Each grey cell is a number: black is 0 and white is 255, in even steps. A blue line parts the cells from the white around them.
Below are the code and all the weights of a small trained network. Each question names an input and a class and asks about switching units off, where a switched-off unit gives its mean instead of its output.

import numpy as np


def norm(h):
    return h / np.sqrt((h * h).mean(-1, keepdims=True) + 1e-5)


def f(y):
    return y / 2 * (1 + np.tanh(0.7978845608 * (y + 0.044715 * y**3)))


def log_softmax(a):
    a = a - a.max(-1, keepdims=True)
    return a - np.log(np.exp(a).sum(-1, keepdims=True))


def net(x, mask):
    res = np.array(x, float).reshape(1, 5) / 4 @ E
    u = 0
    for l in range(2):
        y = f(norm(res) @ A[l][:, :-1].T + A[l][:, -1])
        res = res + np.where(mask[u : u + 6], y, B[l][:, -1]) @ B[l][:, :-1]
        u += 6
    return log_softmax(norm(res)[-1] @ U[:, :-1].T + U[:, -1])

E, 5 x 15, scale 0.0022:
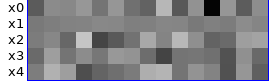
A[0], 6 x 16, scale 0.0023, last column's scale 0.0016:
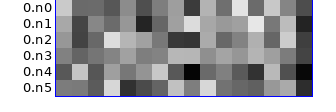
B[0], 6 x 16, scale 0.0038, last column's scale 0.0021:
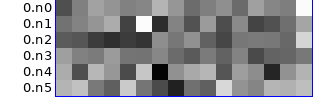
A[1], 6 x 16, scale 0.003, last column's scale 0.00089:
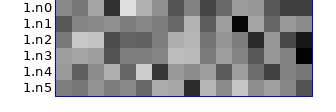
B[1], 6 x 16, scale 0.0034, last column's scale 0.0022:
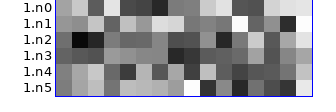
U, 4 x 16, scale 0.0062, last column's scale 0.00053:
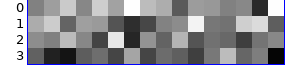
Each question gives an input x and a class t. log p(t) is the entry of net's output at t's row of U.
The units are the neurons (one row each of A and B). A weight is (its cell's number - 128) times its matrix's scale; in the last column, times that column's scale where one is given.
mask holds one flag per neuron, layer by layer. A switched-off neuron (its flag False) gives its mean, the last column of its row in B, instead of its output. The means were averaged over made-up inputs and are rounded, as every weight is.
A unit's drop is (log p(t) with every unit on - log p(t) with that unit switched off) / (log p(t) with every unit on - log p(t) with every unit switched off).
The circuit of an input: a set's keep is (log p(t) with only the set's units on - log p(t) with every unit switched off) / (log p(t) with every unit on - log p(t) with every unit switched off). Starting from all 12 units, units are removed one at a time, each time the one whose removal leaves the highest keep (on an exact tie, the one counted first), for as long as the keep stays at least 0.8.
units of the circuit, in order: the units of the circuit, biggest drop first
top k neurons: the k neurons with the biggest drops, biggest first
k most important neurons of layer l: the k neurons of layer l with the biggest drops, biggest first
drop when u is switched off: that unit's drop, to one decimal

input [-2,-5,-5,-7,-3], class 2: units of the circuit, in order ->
0.n1
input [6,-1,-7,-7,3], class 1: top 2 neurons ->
1.n0, 0.n4
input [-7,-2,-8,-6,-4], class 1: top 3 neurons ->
1.n0, 1.n1, 0.n4
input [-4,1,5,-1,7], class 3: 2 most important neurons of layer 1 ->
1.n2, 1.n0
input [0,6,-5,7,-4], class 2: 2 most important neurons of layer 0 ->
0.n4, 0.n5
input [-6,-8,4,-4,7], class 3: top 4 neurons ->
1.n2, 1.n1, 1.n3, 0.n4
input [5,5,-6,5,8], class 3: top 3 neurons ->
1.n2, 0.n5, 0.n1
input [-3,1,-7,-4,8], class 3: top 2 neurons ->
1.n2, 0.n5
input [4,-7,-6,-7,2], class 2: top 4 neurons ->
0.n1, 0.n5, 1.n4, 1.n1
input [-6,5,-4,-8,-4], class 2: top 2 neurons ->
0.n1, 1.n1
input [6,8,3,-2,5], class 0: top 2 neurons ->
1.n1, 0.n2
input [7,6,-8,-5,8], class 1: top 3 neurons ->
1.n0, 0.n0, 1.n5
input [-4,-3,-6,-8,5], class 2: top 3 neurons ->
0.n1, 0.n5, 1.n4
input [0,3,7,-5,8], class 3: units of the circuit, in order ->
1.n2
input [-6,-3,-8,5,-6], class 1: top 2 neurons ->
1.n0, 1.n1
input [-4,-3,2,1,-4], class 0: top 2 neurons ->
1.n5, 0.n0
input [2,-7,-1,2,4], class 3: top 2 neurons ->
1.n2, 0.n1
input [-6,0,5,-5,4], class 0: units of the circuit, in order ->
1.n5, 0.n0
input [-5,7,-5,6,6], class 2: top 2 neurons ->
0.n4, 0.n5
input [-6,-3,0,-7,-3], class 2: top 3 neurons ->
0.n1, 1.n4, 1.n1
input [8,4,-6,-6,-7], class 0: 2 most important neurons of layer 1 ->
1.n1, 1.n2
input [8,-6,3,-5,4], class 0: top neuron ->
1.n1
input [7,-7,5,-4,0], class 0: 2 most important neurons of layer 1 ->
1.n1, 1.n0
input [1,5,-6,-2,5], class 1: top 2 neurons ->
1.n0, 0.n2
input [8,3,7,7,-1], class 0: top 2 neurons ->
1.n1, 1.n0
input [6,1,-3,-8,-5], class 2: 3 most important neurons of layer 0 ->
0.n1, 0.n0, 0.n5
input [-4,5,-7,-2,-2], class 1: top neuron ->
1.n0
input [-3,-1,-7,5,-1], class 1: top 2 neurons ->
1.n0, 0.n1
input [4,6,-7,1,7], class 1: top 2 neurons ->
1.n0, 0.n2
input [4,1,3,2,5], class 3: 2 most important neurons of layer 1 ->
1.n2, 1.n5
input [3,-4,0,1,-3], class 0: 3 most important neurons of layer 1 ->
1.n1, 1.n2, 1.n3
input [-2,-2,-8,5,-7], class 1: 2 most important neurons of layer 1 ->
1.n0, 1.n2
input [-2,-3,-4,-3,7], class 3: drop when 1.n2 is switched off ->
0.8
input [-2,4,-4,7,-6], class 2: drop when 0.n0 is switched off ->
0.0
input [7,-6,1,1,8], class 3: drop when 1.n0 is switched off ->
-0.1
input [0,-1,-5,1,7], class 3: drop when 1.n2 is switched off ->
1.0
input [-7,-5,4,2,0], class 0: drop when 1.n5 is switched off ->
0.2
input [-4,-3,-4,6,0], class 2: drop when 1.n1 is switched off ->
0.1
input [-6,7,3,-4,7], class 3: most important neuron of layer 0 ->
0.n4
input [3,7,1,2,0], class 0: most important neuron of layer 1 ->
1.n1
